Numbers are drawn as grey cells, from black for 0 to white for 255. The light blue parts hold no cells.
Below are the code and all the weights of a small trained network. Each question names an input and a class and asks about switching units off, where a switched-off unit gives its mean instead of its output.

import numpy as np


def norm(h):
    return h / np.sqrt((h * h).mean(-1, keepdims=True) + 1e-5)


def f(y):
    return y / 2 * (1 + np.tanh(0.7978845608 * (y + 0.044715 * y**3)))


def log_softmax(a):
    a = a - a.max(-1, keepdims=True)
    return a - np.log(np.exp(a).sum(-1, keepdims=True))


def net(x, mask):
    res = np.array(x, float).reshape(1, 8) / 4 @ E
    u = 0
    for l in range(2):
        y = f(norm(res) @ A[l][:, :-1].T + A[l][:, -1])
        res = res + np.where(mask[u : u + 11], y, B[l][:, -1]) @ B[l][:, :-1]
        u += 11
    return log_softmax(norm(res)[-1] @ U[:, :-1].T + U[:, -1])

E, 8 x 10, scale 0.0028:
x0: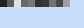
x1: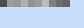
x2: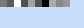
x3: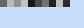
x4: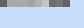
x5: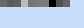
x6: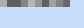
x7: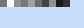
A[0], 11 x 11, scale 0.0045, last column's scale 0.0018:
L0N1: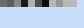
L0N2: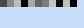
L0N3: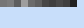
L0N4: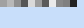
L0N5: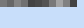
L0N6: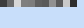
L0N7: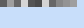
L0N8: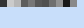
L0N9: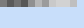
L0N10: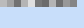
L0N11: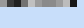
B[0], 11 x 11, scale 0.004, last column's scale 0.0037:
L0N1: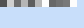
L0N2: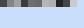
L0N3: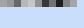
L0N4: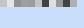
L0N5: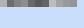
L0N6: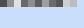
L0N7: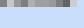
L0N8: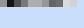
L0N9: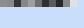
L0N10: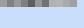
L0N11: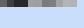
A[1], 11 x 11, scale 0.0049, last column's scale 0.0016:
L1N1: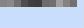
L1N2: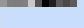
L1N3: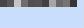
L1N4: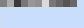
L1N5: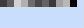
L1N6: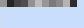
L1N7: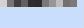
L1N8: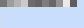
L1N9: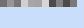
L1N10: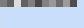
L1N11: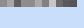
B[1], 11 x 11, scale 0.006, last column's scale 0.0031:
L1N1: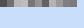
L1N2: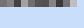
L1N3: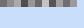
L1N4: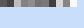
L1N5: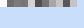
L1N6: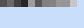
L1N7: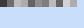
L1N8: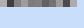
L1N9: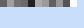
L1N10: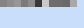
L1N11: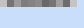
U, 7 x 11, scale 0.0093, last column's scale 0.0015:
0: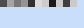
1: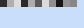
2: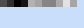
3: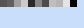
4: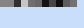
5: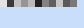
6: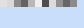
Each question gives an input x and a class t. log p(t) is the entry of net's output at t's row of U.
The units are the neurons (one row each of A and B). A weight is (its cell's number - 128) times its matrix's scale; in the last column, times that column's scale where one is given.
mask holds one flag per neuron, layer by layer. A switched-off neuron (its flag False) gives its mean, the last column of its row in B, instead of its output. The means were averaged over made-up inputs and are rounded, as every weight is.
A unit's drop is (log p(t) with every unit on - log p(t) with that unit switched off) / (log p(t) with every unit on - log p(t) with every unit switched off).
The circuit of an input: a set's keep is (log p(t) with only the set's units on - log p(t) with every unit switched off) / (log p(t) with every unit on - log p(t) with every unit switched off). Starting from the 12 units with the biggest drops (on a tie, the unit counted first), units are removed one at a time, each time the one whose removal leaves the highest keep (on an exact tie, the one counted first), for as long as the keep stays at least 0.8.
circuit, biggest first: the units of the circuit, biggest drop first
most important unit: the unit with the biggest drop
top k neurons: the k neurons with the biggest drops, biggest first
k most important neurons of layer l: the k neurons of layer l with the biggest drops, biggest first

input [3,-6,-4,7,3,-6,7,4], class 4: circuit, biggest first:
[L0N1; L1N2]
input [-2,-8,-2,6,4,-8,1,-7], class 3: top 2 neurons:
[L1N7; L0N8]
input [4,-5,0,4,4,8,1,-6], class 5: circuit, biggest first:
[L1N5]
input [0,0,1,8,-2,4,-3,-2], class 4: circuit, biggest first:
[L0N3; L1N2]
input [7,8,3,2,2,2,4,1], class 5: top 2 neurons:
[L1N5; L1N8]
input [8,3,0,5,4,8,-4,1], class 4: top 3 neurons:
[L0N3; L1N2; L1N4]
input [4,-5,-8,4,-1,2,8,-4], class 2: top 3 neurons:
[L0N1; L0N11; L1N6]
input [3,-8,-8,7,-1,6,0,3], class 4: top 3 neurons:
[L0N3; L0N1; L1N2]
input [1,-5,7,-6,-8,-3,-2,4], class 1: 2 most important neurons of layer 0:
[L0N2; L0N6]
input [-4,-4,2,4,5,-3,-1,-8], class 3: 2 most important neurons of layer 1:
[L1N7; L1N1]
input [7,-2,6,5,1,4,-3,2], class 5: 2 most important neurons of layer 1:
[L1N5; L1N8]
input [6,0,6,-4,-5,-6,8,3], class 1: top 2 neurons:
[L0N2; L0N6]
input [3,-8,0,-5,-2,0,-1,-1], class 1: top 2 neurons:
[L0N2; L0N8]
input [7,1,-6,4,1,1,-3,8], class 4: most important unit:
L0N1
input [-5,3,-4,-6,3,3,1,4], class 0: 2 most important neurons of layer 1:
[L1N4; L1N9]
